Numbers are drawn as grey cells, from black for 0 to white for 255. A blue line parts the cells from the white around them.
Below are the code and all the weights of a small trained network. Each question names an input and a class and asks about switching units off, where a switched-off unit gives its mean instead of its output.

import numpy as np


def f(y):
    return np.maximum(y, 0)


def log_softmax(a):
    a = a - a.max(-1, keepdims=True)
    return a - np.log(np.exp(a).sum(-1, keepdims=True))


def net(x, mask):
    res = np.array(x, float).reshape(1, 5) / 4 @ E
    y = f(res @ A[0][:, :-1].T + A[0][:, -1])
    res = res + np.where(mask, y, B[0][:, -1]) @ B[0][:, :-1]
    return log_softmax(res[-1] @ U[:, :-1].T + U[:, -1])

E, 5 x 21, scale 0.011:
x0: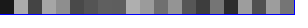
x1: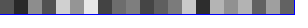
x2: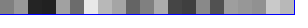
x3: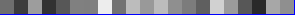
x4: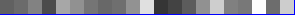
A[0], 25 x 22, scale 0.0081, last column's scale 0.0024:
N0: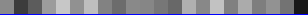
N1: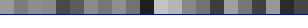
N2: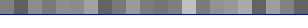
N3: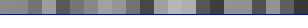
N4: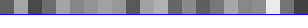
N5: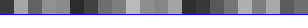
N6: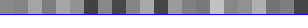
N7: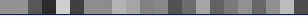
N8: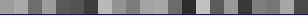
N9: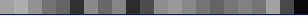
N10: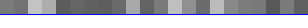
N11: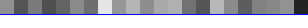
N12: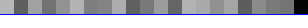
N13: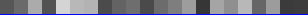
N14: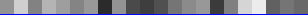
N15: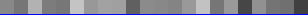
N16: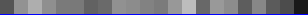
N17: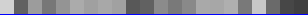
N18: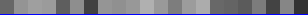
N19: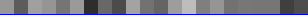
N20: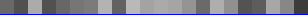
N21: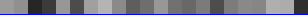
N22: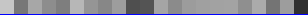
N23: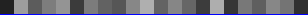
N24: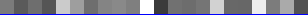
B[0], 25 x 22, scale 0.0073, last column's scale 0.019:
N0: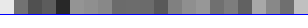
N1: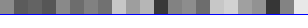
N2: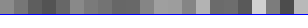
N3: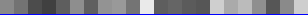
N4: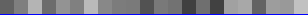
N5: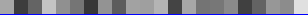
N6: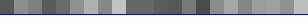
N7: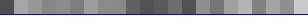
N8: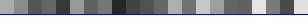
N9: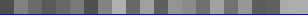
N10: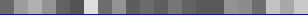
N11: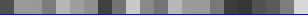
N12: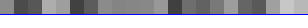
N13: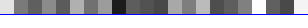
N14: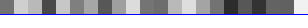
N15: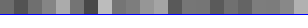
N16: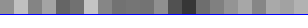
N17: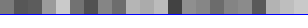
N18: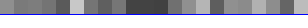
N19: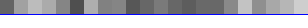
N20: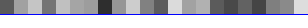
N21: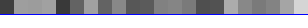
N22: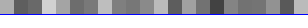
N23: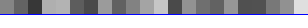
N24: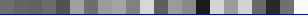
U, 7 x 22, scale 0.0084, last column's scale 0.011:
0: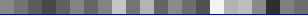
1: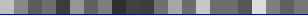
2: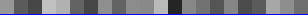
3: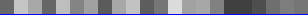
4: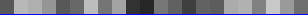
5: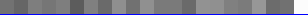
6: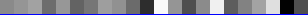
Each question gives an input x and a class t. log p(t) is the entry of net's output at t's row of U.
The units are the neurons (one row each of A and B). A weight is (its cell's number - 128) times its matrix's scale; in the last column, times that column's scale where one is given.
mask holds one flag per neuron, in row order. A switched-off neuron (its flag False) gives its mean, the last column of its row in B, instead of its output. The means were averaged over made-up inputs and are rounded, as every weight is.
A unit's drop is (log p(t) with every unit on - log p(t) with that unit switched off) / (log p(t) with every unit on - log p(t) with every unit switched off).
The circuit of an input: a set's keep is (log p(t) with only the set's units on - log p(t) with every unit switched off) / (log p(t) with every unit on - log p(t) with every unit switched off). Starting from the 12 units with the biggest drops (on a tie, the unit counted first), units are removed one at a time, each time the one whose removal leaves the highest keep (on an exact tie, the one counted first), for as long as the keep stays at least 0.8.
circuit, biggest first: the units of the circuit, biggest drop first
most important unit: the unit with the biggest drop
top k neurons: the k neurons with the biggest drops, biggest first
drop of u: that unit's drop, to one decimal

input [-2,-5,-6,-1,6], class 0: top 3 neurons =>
[N24, N13, N21]
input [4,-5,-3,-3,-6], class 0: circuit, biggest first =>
[N1]
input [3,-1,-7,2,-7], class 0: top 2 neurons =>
[N1, N3]
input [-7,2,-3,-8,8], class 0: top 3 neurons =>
[N24, N20, N11]
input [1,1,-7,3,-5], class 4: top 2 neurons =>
[N10, N19]
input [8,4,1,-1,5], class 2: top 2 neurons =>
[N23, N5]
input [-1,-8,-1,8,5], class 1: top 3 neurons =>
[N8, N14, N18]
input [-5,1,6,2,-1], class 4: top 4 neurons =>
[N21, N5, N23, N7]
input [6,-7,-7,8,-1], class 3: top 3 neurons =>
[N20, N11, N13]
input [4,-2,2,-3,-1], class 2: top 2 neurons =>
[N20, N5]
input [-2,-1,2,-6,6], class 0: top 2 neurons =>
[N24, N20]
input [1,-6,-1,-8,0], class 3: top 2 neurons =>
[N14, N13]
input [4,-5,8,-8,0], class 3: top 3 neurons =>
[N14, N19, N10]
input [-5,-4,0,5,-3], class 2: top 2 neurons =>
[N14, N13]
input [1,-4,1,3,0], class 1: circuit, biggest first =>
[N8]
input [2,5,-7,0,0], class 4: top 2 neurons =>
[N19, N10]
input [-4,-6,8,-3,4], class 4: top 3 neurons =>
[N21, N13, N7]
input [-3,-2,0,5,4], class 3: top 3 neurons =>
[N11, N20, N3]
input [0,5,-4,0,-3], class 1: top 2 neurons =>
[N13, N24]
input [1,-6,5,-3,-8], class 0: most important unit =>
N1
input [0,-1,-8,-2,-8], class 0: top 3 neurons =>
[N1, N3, N9]
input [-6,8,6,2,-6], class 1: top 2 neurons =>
[N13, N24]
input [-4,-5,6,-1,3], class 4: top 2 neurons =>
[N13, N21]
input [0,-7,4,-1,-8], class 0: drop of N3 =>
0.3
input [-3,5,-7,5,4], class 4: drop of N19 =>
0.2
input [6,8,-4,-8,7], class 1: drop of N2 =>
0.1
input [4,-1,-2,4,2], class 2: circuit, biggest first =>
[N23]
